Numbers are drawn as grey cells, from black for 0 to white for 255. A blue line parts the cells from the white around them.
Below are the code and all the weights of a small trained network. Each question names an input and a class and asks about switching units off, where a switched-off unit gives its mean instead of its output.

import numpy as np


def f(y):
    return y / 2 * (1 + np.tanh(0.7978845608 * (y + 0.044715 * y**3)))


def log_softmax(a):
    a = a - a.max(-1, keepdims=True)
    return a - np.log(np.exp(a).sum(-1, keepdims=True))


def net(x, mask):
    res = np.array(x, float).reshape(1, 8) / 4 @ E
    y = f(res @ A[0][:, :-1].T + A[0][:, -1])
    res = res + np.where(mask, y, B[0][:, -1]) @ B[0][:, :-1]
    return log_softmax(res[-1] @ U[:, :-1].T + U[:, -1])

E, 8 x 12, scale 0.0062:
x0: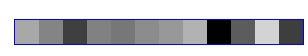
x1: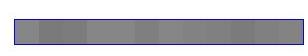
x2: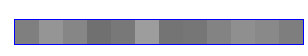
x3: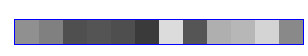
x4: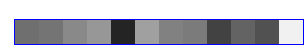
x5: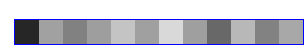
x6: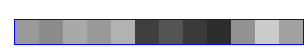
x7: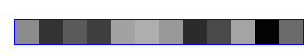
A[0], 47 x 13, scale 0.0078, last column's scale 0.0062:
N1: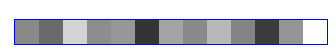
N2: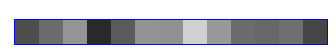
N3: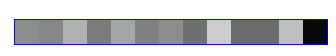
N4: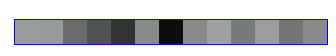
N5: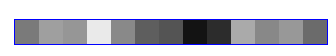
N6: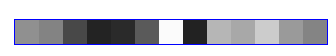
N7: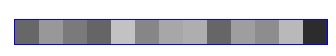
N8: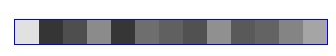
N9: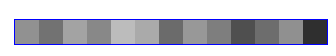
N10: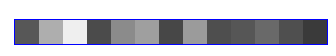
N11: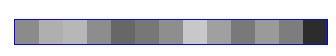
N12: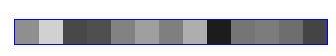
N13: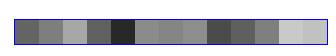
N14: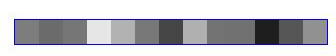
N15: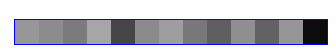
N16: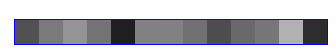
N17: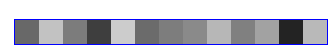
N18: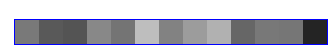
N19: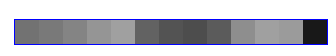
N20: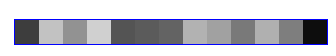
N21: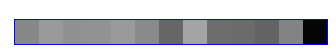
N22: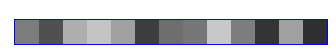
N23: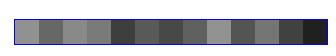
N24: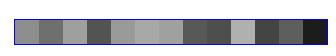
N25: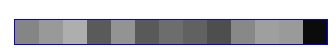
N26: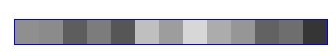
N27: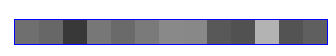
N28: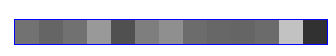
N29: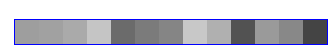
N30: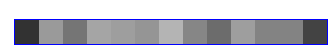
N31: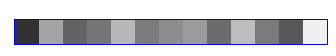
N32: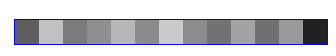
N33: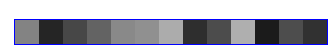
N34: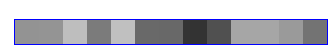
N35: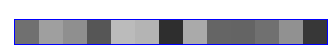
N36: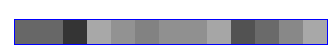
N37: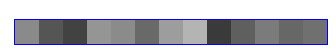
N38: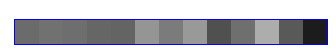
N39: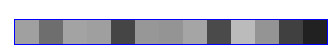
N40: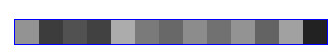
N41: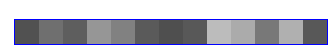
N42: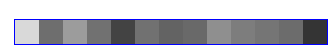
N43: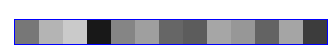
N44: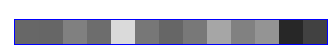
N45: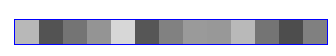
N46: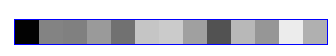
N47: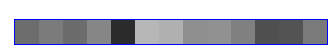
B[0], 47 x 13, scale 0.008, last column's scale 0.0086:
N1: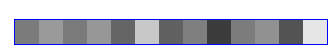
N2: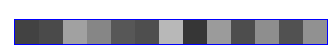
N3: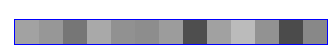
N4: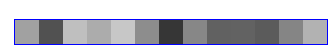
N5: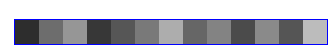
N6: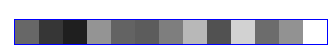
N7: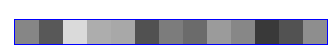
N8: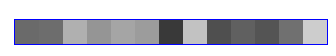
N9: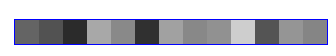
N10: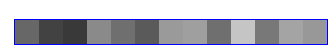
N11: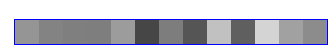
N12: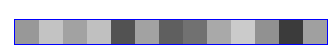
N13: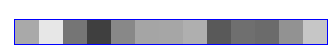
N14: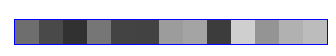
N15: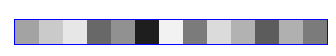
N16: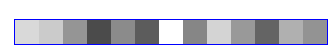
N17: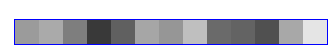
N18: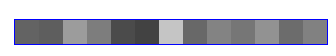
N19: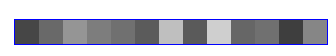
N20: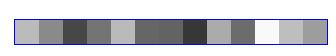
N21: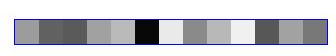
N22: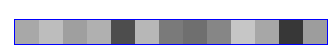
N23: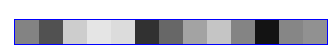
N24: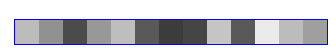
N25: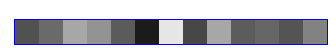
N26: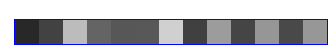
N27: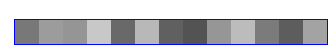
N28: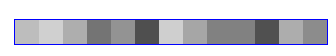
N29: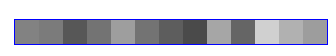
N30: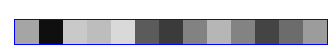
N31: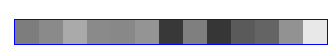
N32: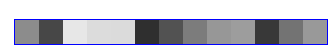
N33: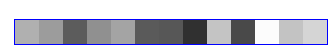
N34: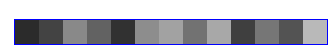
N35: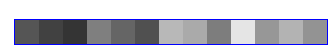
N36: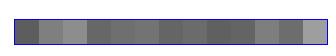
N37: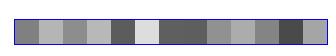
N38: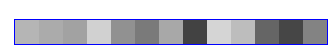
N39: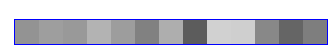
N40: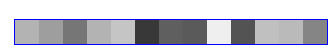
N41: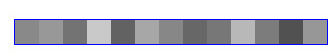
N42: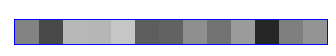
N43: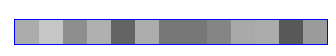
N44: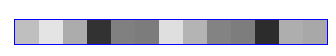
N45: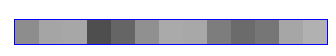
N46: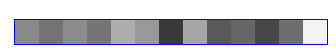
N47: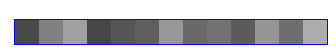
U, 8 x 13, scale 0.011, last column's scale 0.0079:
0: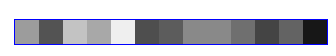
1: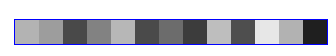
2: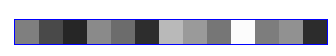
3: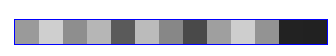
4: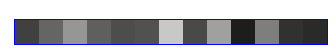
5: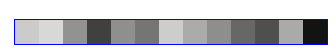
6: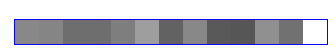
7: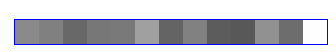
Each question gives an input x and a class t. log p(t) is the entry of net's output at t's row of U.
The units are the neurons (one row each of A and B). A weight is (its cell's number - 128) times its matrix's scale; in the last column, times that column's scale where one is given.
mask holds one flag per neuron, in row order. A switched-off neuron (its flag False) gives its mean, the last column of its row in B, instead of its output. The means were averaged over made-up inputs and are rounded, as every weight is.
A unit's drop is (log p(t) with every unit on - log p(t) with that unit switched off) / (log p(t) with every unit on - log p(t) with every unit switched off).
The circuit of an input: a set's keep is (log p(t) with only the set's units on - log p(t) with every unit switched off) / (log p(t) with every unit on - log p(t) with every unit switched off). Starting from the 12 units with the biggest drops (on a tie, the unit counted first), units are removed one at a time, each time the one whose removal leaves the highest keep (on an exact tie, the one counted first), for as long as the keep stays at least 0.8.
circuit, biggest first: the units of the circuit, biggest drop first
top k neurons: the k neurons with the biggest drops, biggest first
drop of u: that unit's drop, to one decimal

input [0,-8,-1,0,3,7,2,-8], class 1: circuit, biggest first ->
(N20)
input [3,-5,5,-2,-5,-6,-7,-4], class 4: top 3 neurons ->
(N26, N2, N46)
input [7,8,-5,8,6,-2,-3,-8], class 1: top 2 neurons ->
(N20, N29)
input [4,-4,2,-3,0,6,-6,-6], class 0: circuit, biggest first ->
(N30, N32)
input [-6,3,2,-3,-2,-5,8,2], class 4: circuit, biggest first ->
(N34, N5)
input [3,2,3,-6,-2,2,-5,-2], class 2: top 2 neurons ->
(N14, N35)
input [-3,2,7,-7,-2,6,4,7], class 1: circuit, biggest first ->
(N24, N33)
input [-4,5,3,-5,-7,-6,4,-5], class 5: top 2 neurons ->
(N44, N17)
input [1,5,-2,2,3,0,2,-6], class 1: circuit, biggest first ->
(N20, N29)
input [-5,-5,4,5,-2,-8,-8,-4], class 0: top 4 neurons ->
(N4, N23, N42, N8)
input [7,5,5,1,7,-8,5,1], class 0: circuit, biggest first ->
(N4, N42, N23)
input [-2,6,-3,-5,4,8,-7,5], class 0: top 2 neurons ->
(N46, N30)
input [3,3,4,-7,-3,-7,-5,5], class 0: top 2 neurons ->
(N8, N6)
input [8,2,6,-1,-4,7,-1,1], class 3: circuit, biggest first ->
(N12)
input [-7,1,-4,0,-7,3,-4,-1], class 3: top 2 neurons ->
(N22, N1)
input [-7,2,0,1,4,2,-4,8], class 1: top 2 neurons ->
(N33, N24)
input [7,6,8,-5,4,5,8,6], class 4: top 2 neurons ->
(N5, N34)
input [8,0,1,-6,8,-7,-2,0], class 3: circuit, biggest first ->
(N12, N37)
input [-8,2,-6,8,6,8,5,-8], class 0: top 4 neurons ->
(N46, N32, N30, N7)
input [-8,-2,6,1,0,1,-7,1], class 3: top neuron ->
(N43)
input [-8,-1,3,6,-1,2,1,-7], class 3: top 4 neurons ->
(N41, N1, N33, N22)
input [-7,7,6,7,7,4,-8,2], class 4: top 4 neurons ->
(N26, N47, N2, N14)
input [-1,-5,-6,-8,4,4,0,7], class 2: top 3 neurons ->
(N14, N35, N9)
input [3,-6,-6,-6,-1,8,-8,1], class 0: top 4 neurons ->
(N30, N46, N32, N31)
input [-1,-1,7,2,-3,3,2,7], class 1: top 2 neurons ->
(N33, N24)
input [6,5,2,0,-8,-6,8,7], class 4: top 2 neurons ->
(N34, N5)
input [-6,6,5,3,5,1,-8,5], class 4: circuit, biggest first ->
(N26)
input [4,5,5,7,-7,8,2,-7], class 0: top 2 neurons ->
(N32, N30)
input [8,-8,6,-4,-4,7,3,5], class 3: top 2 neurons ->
(N12, N37)
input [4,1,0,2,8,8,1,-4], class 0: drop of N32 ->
0.2
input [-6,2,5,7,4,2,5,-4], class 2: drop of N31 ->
0.1
